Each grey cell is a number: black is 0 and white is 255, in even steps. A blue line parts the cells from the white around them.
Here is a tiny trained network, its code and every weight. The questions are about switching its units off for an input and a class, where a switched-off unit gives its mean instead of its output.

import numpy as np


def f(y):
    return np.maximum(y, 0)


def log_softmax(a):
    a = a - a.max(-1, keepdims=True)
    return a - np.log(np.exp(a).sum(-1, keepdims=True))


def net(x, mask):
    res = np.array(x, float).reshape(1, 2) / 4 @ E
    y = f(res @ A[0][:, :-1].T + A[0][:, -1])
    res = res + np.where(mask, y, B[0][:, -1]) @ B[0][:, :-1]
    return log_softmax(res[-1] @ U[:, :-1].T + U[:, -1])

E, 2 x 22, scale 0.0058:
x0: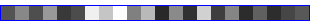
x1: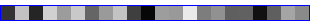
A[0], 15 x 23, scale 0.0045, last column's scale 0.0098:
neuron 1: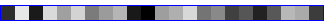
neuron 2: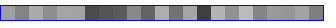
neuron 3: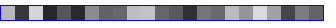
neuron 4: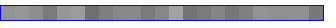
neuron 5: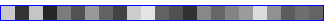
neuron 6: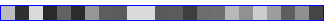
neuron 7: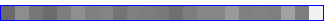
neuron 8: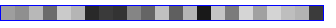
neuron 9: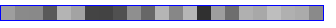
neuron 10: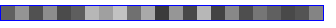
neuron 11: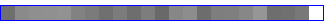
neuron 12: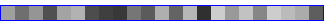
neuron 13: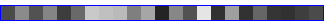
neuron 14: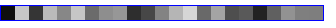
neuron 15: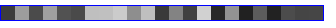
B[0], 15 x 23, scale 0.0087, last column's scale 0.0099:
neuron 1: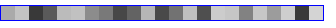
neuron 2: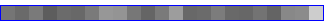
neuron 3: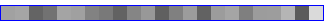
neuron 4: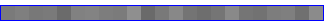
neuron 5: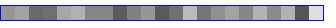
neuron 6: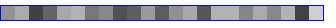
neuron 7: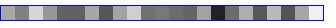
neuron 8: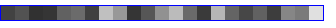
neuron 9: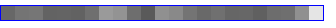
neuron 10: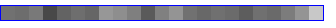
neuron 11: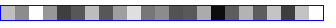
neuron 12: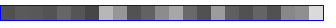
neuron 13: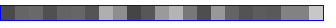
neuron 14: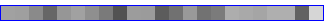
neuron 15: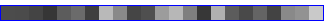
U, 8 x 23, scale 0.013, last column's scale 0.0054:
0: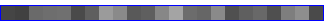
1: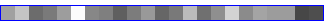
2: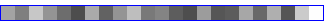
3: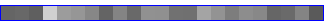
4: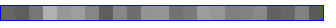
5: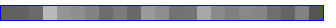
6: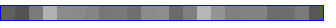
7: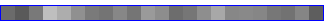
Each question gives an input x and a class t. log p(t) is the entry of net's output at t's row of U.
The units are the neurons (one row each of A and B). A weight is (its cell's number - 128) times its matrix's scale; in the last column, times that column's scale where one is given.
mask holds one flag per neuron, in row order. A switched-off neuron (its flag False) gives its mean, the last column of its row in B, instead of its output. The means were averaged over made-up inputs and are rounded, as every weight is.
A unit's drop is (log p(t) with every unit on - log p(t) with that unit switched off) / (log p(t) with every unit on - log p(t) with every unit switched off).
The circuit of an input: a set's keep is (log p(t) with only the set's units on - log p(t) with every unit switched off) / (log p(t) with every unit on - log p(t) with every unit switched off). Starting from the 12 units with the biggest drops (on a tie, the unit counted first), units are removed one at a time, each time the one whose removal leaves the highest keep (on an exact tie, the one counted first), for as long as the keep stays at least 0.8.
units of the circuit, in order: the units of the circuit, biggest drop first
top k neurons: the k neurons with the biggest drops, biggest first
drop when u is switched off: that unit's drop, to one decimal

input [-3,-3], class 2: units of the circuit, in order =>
(neuron 1; neuron 15)
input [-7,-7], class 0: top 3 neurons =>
(neuron 8; neuron 12; neuron 1)
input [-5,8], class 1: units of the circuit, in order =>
(neuron 1)
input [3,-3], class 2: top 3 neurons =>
(neuron 8; neuron 1; neuron 12)
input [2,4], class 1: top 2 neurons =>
(neuron 1; neuron 14)
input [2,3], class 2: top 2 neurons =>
(neuron 6; neuron 5)
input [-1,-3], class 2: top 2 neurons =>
(neuron 1; neuron 14)
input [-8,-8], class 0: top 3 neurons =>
(neuron 8; neuron 12; neuron 9)
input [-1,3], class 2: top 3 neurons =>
(neuron 6; neuron 5; neuron 3)
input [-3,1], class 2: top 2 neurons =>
(neuron 15; neuron 13)
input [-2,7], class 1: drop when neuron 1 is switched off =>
0.2
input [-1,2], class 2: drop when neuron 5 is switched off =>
0.0
